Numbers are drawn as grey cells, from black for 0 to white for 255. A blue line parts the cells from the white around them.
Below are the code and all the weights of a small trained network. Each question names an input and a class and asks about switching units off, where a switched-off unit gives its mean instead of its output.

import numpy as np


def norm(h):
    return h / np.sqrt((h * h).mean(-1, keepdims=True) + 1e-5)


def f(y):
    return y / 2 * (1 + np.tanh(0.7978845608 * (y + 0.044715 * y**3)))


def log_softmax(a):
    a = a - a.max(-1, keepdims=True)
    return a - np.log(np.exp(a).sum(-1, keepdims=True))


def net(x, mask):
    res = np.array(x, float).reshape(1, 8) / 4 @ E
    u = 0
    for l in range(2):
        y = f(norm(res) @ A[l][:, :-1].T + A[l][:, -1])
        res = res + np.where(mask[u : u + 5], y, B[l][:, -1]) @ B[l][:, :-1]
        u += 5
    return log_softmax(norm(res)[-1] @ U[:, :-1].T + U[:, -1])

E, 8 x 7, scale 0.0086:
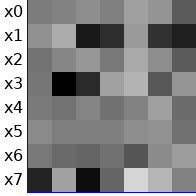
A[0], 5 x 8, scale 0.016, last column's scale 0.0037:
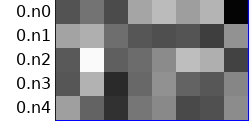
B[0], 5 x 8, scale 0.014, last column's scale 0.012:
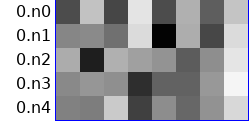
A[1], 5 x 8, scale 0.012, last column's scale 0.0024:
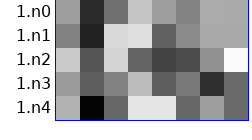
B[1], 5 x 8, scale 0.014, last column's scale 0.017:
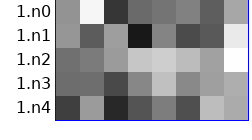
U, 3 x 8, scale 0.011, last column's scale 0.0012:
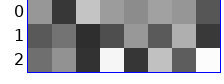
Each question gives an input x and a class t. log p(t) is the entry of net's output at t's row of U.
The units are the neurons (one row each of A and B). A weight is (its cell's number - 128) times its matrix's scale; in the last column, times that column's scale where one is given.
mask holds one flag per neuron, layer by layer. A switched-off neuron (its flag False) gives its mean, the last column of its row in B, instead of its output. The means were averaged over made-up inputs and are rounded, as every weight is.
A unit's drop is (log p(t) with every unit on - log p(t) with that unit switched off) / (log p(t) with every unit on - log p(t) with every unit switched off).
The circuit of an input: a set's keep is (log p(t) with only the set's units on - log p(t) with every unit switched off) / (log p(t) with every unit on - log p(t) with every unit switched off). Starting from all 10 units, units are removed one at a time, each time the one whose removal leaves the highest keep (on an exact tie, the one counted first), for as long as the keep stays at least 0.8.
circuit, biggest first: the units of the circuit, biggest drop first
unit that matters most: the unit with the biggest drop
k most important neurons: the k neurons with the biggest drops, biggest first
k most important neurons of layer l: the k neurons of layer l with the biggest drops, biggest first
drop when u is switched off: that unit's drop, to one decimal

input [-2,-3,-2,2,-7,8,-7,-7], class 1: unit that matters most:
0.n3
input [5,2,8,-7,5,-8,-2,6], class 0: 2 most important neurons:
0.n3, 0.n2
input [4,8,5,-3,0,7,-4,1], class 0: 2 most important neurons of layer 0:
0.n0, 0.n4
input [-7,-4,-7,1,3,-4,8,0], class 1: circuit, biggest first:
0.n1, 1.n0
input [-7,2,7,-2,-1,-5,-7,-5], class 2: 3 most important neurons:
0.n1, 0.n2, 0.n4
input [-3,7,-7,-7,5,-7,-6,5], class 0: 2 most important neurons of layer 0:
0.n2, 0.n0
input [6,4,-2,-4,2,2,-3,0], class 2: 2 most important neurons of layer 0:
0.n1, 0.n4
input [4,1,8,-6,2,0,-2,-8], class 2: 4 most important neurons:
0.n2, 0.n1, 0.n4, 1.n1
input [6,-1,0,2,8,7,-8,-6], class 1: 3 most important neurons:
0.n3, 0.n4, 0.n1
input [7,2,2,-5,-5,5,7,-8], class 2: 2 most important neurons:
0.n1, 0.n2
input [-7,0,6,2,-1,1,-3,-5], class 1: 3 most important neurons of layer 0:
0.n3, 0.n4, 0.n1
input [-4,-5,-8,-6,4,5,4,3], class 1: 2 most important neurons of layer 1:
1.n4, 1.n0
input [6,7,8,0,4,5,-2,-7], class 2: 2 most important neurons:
0.n1, 0.n2
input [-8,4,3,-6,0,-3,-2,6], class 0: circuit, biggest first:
0.n2
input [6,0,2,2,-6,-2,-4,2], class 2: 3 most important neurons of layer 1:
1.n1, 1.n4, 1.n3
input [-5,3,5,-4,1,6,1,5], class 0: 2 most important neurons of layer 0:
0.n3, 0.n2
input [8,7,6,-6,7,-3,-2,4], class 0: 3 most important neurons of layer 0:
0.n0, 0.n2, 0.n3
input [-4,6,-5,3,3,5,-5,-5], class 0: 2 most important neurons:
0.n4, 0.n0
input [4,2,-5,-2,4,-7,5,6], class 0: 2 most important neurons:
0.n3, 0.n2
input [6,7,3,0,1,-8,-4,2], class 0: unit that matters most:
0.n4
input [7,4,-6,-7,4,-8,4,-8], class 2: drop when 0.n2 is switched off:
0.1
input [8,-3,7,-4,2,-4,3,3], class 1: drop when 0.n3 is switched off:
0.1
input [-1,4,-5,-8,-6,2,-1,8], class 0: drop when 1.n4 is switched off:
0.0
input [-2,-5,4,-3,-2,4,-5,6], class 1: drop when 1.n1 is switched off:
0.1
